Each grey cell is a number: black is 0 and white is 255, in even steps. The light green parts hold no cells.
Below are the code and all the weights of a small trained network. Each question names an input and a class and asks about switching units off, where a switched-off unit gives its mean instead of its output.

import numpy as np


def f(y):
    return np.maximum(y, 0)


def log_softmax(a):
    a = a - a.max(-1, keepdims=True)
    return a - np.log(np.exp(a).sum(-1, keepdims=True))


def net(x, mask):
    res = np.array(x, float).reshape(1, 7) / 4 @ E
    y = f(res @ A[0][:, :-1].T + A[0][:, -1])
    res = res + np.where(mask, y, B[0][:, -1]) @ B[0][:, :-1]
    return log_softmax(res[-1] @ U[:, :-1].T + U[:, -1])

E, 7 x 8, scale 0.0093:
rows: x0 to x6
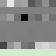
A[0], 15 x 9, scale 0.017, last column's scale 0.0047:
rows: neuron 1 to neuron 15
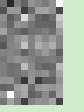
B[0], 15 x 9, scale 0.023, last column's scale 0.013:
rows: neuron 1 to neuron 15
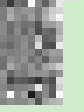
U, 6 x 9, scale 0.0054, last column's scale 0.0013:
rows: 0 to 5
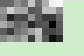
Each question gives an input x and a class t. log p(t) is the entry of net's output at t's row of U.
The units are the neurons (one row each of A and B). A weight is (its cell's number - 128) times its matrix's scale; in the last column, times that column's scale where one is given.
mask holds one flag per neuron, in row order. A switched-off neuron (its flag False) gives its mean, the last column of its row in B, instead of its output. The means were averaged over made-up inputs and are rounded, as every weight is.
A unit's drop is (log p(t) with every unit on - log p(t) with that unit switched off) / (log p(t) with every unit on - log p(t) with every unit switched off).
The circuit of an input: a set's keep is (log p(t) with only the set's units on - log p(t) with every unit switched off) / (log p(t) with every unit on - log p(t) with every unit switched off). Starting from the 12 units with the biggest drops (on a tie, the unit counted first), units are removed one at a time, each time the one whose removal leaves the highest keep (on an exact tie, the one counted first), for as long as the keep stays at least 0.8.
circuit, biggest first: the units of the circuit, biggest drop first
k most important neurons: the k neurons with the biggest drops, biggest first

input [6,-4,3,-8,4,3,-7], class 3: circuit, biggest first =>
neuron 12
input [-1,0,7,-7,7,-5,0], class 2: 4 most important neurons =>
neuron 12; neuron 3; neuron 14; neuron 10
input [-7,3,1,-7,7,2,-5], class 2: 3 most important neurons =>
neuron 12; neuron 2; neuron 15
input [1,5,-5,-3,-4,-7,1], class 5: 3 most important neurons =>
neuron 1; neuron 7; neuron 2
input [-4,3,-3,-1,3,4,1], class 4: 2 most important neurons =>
neuron 2; neuron 15
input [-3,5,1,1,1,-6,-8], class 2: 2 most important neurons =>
neuron 12; neuron 2
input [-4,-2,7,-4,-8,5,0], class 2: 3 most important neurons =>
neuron 12; neuron 3; neuron 10
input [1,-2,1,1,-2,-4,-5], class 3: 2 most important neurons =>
neuron 12; neuron 1
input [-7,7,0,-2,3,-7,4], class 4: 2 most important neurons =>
neuron 3; neuron 10
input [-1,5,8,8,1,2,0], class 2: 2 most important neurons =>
neuron 12; neuron 3
